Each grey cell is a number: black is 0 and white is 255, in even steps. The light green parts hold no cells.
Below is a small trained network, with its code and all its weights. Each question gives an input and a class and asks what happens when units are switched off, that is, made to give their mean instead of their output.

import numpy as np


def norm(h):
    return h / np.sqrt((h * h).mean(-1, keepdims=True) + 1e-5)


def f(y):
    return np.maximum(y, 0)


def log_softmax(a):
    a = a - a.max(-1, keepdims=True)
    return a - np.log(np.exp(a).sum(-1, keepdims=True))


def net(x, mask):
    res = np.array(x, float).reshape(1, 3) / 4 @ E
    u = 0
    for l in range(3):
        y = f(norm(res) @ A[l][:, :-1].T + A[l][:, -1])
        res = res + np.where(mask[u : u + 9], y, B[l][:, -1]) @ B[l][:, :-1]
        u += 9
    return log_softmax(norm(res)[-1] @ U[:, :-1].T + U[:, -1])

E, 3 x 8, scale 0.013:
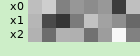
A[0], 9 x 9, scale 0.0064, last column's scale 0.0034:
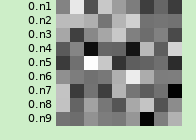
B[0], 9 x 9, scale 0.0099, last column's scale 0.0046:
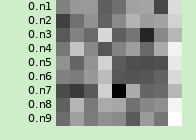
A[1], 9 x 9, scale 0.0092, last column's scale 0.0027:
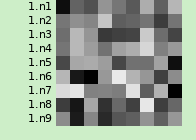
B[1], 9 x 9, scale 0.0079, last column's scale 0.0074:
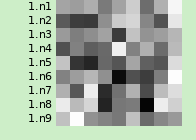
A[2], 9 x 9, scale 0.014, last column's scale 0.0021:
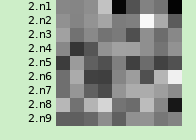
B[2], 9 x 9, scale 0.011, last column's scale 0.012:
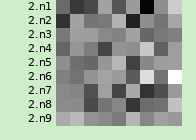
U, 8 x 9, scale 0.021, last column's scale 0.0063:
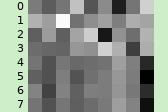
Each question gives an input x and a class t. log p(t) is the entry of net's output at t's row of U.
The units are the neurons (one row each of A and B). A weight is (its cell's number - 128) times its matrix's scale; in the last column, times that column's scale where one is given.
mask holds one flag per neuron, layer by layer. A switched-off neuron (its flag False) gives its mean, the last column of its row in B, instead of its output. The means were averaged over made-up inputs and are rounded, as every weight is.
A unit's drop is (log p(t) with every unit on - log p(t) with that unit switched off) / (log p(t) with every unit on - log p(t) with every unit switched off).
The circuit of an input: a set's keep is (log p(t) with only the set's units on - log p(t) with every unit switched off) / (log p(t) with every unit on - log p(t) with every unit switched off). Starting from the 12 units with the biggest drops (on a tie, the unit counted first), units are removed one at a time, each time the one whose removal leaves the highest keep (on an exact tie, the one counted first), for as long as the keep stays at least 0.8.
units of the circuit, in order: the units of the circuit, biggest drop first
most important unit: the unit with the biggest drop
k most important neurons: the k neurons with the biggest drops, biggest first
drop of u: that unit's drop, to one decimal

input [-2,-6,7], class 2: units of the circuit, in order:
2.n2
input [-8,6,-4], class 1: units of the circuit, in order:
1.n8; 1.n1
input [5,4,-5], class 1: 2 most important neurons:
1.n7; 2.n1
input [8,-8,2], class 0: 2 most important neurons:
0.n5; 1.n1
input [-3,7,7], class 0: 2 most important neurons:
1.n6; 2.n1
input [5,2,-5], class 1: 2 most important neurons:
1.n7; 0.n1
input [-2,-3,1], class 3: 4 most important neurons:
1.n2; 1.n6; 2.n4; 0.n6
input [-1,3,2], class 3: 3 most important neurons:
1.n2; 0.n6; 2.n4
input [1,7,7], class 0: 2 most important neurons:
1.n6; 2.n1
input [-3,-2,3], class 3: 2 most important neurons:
1.n2; 0.n8
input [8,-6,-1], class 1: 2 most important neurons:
1.n7; 1.n6
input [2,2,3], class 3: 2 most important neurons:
0.n6; 0.n3
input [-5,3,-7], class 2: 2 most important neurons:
0.n4; 2.n6
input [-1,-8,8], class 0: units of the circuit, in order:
2.n1
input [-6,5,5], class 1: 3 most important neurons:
1.n8; 1.n1; 0.n5
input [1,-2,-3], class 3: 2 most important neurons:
1.n6; 1.n3
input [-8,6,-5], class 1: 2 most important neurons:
1.n8; 1.n1
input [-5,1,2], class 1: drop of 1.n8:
0.7
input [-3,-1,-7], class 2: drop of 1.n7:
0.0
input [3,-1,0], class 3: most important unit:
1.n4
